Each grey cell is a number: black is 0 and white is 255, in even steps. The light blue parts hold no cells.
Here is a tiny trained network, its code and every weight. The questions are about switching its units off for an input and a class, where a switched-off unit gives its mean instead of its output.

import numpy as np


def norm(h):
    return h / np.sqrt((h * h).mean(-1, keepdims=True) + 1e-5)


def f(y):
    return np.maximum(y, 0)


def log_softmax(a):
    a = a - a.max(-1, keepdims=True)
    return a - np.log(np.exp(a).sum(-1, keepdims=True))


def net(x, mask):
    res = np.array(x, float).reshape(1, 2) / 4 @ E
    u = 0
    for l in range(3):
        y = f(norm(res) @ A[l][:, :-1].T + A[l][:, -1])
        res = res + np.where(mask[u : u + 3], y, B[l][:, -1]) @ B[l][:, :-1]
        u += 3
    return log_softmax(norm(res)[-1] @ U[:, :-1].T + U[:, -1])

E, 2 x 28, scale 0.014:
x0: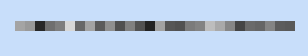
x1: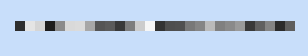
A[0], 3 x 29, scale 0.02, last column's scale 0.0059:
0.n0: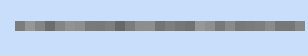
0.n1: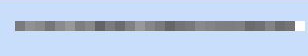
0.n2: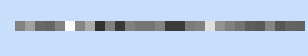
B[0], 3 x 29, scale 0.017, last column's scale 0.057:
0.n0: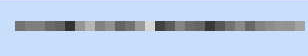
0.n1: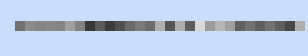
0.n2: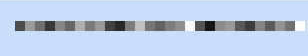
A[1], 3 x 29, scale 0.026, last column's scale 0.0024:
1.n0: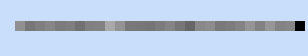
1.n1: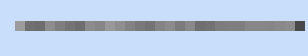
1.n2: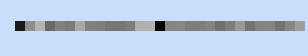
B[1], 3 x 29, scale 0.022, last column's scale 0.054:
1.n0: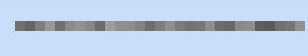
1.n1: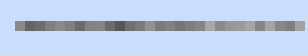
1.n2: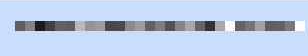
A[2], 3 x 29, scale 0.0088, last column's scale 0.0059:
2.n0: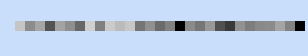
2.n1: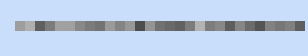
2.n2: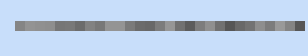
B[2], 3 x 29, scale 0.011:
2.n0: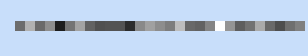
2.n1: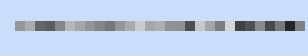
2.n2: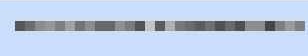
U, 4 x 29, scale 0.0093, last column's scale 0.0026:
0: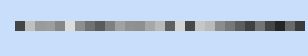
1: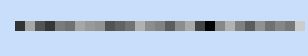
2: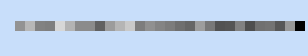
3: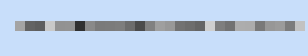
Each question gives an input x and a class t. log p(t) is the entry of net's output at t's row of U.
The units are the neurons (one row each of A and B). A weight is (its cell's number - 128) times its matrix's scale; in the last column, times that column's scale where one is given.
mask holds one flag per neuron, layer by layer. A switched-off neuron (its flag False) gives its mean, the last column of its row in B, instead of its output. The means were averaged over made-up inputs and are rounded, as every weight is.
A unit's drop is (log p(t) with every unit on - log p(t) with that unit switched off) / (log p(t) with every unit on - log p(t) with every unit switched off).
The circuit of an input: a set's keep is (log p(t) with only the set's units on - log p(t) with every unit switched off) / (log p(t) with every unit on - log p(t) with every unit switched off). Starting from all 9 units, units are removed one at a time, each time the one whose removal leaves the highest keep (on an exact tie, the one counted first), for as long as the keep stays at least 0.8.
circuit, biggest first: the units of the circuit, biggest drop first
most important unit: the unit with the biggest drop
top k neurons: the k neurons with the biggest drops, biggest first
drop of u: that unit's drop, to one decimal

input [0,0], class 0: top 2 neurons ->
(0.n2, 0.n0)
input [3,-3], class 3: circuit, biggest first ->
(0.n2, 1.n2)
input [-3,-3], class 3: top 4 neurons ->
(0.n2, 0.n0, 1.n2, 0.n1)
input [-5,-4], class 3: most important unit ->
0.n2
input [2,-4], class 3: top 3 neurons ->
(0.n2, 1.n2, 0.n1)
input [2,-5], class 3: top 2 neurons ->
(0.n2, 1.n2)
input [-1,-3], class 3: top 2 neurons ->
(0.n2, 0.n0)
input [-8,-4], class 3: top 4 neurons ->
(0.n2, 0.n0, 1.n2, 0.n1)
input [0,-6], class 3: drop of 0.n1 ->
0.1
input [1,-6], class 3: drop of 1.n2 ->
0.5
